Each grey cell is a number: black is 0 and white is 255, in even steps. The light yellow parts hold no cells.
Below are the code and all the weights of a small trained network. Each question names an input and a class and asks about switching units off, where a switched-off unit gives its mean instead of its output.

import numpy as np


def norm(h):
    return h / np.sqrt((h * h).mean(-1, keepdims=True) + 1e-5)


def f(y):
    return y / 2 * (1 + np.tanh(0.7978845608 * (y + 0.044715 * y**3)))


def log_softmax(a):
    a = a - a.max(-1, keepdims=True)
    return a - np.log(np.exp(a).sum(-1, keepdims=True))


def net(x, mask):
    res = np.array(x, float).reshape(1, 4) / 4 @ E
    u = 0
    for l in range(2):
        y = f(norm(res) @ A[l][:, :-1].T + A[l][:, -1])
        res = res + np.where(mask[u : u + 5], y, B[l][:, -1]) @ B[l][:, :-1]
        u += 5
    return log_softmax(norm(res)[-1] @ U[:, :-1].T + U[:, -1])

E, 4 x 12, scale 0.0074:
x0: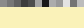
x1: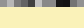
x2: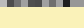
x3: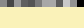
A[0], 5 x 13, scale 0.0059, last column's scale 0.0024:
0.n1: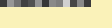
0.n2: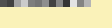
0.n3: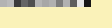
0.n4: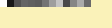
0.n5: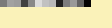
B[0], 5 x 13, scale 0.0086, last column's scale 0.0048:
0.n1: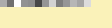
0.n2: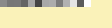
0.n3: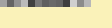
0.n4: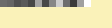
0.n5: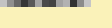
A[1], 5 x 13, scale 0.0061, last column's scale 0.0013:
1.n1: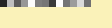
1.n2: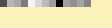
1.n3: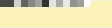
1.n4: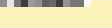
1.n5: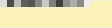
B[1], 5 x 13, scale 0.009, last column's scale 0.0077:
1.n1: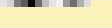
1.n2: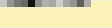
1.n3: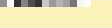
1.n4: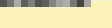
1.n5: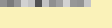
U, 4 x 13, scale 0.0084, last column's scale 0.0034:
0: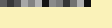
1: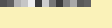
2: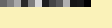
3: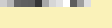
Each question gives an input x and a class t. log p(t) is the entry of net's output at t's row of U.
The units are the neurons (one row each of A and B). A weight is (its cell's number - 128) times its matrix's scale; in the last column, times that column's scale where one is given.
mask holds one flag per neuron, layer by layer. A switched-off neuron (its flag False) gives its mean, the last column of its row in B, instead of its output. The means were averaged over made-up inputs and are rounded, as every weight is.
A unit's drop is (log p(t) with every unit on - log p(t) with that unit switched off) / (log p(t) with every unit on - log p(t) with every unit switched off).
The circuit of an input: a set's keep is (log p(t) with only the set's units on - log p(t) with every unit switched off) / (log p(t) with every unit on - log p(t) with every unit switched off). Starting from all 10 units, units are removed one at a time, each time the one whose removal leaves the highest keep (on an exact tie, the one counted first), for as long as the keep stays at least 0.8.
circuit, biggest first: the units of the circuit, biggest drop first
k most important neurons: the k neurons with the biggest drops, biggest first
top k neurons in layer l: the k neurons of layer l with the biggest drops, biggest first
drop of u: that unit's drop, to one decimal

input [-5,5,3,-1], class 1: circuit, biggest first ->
1.n1; 1.n3
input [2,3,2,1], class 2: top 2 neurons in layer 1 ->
1.n3; 1.n1
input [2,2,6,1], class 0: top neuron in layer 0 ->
0.n4
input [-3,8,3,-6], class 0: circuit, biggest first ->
1.n3; 1.n1
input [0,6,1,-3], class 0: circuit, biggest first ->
1.n1; 1.n3
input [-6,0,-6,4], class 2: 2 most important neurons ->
0.n1; 1.n3
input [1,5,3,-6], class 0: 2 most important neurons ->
1.n3; 0.n3
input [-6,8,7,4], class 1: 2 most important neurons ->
1.n1; 1.n3
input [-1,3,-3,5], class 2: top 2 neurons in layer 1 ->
1.n1; 1.n3
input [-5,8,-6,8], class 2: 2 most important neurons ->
0.n5; 1.n3
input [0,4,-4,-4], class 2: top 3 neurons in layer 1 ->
1.n3; 1.n1; 1.n4
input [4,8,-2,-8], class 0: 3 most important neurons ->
0.n3; 1.n3; 1.n1
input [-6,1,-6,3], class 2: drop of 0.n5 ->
0.2
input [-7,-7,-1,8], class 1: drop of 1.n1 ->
0.2
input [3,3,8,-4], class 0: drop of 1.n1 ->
0.1
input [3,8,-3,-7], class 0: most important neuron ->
0.n3
